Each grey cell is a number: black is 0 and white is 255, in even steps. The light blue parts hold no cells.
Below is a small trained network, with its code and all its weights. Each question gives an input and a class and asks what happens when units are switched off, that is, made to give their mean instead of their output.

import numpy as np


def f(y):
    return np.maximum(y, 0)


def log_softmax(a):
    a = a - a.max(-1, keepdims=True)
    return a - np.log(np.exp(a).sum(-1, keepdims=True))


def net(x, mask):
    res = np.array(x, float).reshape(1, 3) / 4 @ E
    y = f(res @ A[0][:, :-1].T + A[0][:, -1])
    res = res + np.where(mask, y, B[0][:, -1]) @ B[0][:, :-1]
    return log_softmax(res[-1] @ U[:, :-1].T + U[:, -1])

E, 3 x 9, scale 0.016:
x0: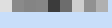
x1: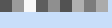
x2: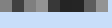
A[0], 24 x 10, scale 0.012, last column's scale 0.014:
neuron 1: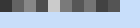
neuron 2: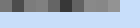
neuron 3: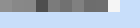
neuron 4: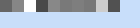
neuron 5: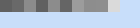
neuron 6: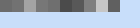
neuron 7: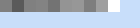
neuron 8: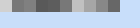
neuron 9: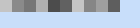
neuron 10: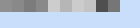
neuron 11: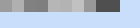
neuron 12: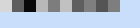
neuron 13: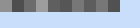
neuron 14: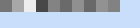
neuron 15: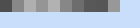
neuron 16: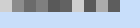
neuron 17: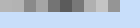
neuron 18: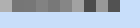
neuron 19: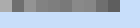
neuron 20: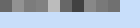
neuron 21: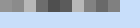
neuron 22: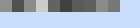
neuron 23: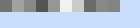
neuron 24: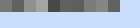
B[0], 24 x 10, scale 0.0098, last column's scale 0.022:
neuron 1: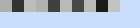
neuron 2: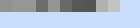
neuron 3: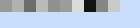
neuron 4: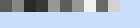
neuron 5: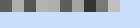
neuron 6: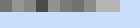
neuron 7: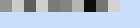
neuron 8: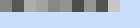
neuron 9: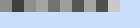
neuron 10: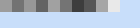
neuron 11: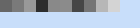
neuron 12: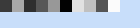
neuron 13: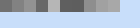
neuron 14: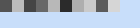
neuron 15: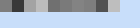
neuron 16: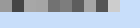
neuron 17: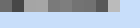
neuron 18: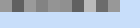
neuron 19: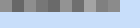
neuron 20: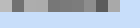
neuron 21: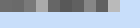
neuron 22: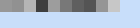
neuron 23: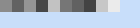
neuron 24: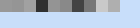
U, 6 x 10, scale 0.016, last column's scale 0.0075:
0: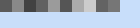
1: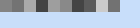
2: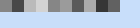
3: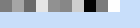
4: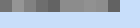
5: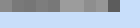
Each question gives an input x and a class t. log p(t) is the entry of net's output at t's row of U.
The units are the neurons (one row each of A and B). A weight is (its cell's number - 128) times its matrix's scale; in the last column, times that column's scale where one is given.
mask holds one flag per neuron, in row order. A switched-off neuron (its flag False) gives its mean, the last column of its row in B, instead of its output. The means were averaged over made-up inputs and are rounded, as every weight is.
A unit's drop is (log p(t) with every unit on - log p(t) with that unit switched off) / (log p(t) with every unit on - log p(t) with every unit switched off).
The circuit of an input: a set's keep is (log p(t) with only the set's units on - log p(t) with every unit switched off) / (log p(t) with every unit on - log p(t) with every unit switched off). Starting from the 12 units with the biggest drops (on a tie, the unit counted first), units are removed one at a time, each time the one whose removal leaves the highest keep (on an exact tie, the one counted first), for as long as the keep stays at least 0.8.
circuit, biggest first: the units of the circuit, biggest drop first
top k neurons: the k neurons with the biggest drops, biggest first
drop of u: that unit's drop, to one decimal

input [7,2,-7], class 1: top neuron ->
[neuron 23]
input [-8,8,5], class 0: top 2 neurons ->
[neuron 4; neuron 14]
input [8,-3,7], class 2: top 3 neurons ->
[neuron 9; neuron 16; neuron 23]
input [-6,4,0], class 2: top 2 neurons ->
[neuron 1; neuron 12]
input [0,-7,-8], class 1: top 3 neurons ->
[neuron 10; neuron 23; neuron 11]
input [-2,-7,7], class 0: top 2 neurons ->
[neuron 12; neuron 23]
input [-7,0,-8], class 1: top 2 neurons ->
[neuron 23; neuron 11]
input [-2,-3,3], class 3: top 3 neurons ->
[neuron 4; neuron 14; neuron 11]
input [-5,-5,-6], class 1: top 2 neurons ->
[neuron 10; neuron 23]
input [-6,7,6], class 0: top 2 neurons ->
[neuron 4; neuron 14]
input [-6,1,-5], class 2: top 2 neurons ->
[neuron 1; neuron 15]
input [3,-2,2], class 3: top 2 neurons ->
[neuron 1; neuron 4]
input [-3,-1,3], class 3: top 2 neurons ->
[neuron 11; neuron 23]
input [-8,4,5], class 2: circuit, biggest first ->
[neuron 1]
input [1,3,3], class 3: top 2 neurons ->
[neuron 12; neuron 11]
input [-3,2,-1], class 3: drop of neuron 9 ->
0.1
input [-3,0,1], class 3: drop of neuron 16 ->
0.2
